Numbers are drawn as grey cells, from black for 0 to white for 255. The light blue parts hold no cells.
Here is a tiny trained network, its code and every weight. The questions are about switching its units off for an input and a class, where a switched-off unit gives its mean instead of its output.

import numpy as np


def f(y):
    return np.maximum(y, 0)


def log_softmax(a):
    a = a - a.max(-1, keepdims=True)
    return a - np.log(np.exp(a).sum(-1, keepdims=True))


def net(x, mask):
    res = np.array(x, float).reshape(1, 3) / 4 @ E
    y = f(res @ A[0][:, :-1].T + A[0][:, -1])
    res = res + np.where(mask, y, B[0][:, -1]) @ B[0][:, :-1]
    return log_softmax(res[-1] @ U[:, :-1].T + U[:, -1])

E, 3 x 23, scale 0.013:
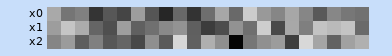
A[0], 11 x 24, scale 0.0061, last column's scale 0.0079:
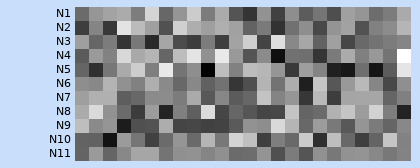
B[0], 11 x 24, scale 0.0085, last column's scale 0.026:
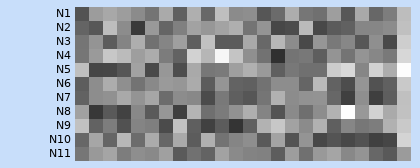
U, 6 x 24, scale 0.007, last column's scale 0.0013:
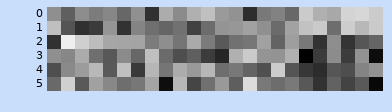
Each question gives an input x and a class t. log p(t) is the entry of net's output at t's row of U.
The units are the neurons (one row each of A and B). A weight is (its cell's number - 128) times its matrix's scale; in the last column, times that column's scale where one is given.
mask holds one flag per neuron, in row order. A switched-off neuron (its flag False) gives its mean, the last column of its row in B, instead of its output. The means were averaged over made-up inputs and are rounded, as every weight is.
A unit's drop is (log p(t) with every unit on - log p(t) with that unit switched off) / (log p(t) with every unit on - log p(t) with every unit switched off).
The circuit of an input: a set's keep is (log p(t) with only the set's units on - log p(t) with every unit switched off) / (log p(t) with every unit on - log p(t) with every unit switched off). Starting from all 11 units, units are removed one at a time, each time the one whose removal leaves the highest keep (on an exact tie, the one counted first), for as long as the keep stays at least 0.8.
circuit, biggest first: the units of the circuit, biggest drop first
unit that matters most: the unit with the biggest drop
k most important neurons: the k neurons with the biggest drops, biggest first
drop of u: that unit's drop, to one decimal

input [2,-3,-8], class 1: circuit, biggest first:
N5; N4
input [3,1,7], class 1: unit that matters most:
N8
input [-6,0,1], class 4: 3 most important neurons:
N5; N8; N2
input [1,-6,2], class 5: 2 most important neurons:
N10; N4
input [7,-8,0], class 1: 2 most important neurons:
N5; N7
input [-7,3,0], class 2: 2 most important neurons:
N5; N1
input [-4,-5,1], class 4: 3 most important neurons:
N10; N8; N2
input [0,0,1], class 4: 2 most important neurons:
N5; N8
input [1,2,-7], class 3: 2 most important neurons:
N4; N9
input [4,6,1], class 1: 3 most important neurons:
N8; N10; N2
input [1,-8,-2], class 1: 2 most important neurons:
N5; N4
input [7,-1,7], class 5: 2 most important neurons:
N10; N5
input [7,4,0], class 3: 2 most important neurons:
N5; N9
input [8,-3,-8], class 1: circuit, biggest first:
N5
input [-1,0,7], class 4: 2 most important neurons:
N5; N10
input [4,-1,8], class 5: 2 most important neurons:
N10; N5
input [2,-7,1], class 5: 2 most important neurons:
N10; N8
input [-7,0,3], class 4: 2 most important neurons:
N5; N2
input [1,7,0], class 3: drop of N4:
0.3
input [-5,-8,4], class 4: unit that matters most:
N10
